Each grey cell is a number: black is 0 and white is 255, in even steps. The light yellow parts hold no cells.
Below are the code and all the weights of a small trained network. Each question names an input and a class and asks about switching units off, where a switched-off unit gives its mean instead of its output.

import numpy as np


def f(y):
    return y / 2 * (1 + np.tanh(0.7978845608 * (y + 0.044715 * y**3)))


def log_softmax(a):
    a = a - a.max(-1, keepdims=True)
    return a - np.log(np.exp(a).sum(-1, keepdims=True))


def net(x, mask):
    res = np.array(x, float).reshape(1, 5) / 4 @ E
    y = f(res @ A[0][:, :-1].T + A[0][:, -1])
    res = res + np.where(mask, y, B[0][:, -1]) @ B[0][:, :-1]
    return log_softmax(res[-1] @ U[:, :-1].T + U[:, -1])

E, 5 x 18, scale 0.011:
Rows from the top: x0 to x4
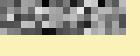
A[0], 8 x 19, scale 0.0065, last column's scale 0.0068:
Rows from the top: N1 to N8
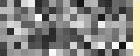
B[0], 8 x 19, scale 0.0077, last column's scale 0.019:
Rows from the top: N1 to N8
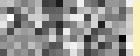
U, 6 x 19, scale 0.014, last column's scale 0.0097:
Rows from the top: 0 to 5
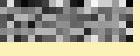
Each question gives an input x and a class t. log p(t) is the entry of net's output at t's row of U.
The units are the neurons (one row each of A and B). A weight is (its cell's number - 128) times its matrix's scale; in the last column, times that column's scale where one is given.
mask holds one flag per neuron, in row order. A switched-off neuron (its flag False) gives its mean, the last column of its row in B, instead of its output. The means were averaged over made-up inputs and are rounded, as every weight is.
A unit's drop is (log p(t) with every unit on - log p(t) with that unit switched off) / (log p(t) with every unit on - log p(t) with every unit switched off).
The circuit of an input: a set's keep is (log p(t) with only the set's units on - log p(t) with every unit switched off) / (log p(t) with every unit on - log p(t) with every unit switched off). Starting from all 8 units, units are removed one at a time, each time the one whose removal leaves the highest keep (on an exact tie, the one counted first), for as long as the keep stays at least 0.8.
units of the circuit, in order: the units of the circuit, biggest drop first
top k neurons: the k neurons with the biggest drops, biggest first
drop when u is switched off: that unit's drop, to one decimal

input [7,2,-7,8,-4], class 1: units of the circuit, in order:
[N1; N6]
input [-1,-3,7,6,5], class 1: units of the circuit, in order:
[N2]
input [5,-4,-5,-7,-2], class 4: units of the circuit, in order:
[N6; N3]
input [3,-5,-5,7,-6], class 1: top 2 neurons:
[N1; N6]
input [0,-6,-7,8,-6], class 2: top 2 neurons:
[N4; N3]
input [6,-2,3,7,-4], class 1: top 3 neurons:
[N1; N6; N3]
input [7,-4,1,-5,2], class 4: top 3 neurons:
[N6; N3; N4]
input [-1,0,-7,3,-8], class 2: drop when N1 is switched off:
0.2
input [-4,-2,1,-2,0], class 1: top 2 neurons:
[N6; N3]
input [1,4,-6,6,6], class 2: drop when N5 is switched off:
0.1
